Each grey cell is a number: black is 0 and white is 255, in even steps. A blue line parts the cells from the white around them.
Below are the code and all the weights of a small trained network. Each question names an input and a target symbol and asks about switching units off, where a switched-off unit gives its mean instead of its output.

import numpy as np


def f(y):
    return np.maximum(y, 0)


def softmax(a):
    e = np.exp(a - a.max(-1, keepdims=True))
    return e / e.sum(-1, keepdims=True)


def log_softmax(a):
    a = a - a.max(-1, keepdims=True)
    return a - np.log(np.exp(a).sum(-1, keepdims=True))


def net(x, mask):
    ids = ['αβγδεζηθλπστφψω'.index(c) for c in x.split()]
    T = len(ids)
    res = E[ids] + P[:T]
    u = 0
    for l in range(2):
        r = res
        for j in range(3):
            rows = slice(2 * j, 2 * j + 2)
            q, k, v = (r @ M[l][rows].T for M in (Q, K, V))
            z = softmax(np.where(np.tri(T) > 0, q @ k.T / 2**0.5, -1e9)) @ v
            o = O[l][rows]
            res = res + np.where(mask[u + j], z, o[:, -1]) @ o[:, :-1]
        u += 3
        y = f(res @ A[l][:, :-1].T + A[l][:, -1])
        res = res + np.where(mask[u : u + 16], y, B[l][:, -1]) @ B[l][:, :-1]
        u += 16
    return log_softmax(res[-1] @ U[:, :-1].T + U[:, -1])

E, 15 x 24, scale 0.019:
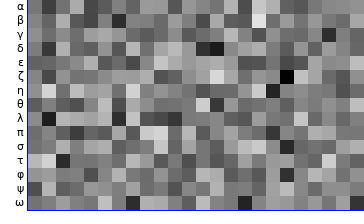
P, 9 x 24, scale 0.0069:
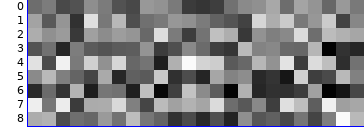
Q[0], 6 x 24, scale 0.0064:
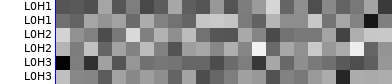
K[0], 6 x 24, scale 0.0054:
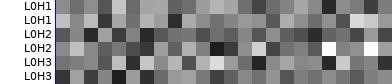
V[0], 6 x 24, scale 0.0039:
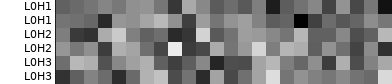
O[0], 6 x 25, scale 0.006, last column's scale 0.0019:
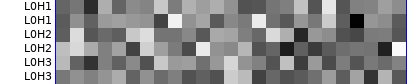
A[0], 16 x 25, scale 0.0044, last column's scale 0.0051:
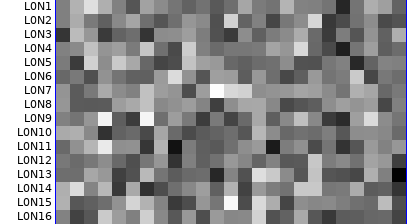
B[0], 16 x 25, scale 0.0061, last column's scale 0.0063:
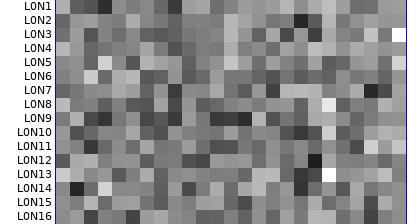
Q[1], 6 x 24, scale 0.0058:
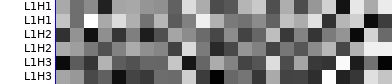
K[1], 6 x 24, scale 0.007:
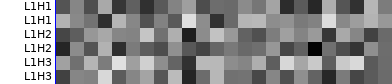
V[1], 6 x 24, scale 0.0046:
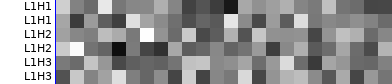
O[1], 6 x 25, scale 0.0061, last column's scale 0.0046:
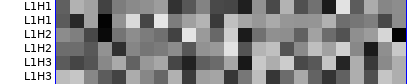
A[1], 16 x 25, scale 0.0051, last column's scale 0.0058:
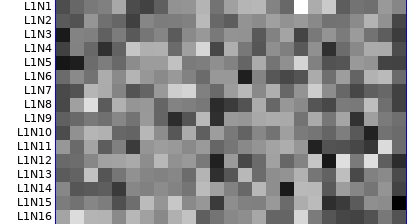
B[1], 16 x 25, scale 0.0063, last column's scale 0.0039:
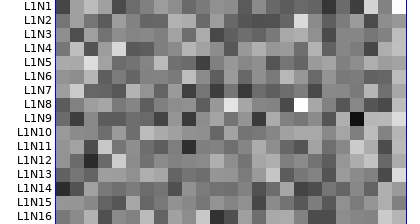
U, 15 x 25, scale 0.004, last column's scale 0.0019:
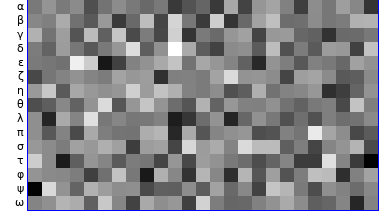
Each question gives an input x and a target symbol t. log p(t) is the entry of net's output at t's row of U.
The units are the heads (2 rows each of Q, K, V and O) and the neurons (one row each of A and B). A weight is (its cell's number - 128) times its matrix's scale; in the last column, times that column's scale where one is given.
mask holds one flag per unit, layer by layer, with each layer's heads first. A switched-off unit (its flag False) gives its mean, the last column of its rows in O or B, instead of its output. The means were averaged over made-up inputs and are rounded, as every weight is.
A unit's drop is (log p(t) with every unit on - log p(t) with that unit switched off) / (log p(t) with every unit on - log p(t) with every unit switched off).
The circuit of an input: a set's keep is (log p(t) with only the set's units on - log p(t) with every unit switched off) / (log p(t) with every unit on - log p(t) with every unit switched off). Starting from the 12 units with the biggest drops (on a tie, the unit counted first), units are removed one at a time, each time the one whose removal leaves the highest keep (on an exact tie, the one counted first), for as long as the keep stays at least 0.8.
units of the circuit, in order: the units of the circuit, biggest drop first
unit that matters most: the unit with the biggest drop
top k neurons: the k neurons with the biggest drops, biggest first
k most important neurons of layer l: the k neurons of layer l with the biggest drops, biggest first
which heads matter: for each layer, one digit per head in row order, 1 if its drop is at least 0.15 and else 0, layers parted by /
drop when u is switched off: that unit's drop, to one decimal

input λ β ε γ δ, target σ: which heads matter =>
010 / 100
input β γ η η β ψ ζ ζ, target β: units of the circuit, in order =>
L1H3; L0N11
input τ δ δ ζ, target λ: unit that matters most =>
L1H2
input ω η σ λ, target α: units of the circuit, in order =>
L1H1; L0H3
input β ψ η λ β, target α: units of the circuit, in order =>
L1H1; L1H2
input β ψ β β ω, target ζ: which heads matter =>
000 / 011
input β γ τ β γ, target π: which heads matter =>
000 / 101
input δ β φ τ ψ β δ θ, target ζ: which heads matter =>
000 / 011
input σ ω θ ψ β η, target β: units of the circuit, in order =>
L1H3; L1N16
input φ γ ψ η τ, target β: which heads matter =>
000 / 001
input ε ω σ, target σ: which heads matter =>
000 / 100
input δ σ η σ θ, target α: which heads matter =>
000 / 100
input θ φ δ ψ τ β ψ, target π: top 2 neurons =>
L1N12; L0N14
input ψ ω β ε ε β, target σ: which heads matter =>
010 / 100
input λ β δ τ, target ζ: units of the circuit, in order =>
L1H2; L1H3
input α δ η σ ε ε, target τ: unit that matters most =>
L1H3
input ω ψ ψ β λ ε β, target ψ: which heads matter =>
001 / 110
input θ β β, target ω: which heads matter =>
000 / 101
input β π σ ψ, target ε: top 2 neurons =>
L0N3; L1N1
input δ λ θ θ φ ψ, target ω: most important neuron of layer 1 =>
L1N7
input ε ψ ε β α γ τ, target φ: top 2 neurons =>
L0N9; L0N16
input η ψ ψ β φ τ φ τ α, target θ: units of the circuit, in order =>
L1H1; L1H2
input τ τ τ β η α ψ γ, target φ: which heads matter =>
000 / 110
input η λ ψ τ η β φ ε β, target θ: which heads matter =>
010 / 110
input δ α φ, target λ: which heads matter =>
000 / 011
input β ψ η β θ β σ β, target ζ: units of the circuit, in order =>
L1H2; L1H3; L0N3
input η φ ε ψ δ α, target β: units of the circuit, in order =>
L1H3
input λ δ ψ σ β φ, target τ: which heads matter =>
000 / 011
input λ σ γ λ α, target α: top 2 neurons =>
L0N9; L0N16
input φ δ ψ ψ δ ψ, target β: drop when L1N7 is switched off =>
0.0
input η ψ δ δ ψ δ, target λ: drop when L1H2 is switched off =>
0.3
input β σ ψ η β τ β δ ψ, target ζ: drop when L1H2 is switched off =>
0.7
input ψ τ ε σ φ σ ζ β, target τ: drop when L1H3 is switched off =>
0.4
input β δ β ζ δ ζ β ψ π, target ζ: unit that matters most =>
L1H2
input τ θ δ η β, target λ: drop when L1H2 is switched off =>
0.4
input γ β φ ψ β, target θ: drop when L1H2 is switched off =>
0.5
